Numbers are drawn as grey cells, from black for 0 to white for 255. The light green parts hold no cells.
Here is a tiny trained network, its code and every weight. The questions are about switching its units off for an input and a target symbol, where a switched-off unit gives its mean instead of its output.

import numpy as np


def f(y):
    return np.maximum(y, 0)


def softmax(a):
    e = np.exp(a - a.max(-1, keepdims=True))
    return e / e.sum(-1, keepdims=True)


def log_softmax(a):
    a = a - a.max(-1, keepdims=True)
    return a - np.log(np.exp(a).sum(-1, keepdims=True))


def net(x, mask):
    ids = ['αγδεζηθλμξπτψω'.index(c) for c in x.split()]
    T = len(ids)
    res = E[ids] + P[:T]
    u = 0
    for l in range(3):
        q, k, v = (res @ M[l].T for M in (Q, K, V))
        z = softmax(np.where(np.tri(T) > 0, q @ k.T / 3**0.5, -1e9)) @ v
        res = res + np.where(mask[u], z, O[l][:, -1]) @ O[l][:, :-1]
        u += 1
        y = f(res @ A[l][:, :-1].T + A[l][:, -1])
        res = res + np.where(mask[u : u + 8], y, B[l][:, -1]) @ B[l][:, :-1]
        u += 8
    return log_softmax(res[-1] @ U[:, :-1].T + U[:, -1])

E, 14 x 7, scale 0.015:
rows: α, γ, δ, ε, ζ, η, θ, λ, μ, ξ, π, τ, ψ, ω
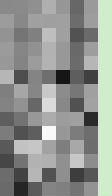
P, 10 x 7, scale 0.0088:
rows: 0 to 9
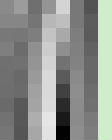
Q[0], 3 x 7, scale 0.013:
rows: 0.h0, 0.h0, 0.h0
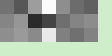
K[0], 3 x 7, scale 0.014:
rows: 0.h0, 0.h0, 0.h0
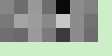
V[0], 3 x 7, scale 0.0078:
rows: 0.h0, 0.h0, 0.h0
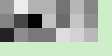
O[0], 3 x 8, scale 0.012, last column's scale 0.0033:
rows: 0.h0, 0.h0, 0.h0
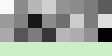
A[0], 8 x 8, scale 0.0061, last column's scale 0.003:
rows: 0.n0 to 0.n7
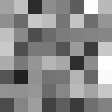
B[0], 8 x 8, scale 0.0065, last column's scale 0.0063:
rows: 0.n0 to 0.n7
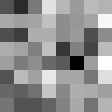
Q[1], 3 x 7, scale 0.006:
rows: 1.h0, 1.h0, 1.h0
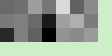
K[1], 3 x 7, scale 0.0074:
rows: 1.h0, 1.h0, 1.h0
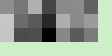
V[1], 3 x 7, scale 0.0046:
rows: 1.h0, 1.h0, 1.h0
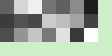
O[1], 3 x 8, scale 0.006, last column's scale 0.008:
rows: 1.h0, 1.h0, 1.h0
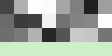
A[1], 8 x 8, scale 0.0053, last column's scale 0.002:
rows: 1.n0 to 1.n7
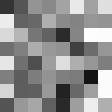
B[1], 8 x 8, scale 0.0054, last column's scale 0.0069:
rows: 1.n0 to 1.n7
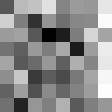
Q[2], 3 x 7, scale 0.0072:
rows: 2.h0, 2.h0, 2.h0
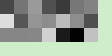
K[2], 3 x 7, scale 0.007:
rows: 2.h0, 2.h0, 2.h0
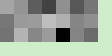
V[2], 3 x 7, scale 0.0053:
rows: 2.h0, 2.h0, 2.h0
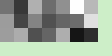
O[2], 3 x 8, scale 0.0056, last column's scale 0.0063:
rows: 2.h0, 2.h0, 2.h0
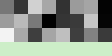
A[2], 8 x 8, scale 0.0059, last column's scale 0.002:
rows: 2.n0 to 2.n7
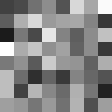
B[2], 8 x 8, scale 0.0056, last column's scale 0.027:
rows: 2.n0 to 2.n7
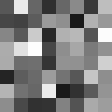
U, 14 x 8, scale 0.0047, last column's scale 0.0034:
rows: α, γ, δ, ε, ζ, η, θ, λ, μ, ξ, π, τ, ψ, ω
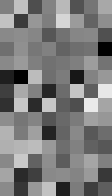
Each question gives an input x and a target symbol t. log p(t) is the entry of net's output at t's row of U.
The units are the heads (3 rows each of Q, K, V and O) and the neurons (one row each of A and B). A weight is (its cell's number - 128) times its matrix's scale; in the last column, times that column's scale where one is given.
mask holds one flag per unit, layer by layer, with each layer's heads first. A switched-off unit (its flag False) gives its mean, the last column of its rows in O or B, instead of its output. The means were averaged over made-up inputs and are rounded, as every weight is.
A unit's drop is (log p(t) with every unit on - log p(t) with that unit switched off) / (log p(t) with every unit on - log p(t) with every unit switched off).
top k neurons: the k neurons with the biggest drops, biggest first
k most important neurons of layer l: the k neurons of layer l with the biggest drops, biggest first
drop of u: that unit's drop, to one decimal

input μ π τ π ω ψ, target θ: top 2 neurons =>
0.n4, 0.n7
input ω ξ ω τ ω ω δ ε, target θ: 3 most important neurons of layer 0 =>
0.n4, 0.n5, 0.n0
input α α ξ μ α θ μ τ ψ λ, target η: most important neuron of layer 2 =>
2.n0
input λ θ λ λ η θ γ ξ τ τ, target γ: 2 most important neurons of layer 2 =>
2.n2, 2.n0
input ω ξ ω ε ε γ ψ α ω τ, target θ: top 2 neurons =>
2.n0, 2.n2
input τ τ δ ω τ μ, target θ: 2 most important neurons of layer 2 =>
2.n0, 2.n2
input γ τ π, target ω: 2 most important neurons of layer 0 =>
0.n5, 0.n6
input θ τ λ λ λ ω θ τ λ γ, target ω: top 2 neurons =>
0.n5, 1.n0
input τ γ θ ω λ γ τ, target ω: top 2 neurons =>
2.n6, 0.n1
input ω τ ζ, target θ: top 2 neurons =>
2.n0, 1.n0
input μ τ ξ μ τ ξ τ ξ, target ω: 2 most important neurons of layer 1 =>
1.n0, 1.n4
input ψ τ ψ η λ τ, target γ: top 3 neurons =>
2.n2, 2.n0, 2.n4
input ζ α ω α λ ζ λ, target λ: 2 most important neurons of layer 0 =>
0.n5, 0.n4
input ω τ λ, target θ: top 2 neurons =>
2.n0, 1.n0
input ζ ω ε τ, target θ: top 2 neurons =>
2.n0, 0.n4
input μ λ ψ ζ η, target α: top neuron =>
1.n5
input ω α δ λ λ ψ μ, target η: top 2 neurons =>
2.n1, 0.n5
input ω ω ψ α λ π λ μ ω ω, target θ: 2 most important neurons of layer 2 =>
2.n0, 2.n2
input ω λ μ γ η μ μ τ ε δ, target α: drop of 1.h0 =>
0.4
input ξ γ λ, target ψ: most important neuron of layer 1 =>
1.n1
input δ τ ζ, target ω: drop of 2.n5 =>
0.0
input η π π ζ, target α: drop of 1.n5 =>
0.1
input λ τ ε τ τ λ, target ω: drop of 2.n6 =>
0.2
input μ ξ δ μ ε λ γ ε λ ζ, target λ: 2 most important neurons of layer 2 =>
2.n2, 2.n5
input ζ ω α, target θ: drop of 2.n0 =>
0.2
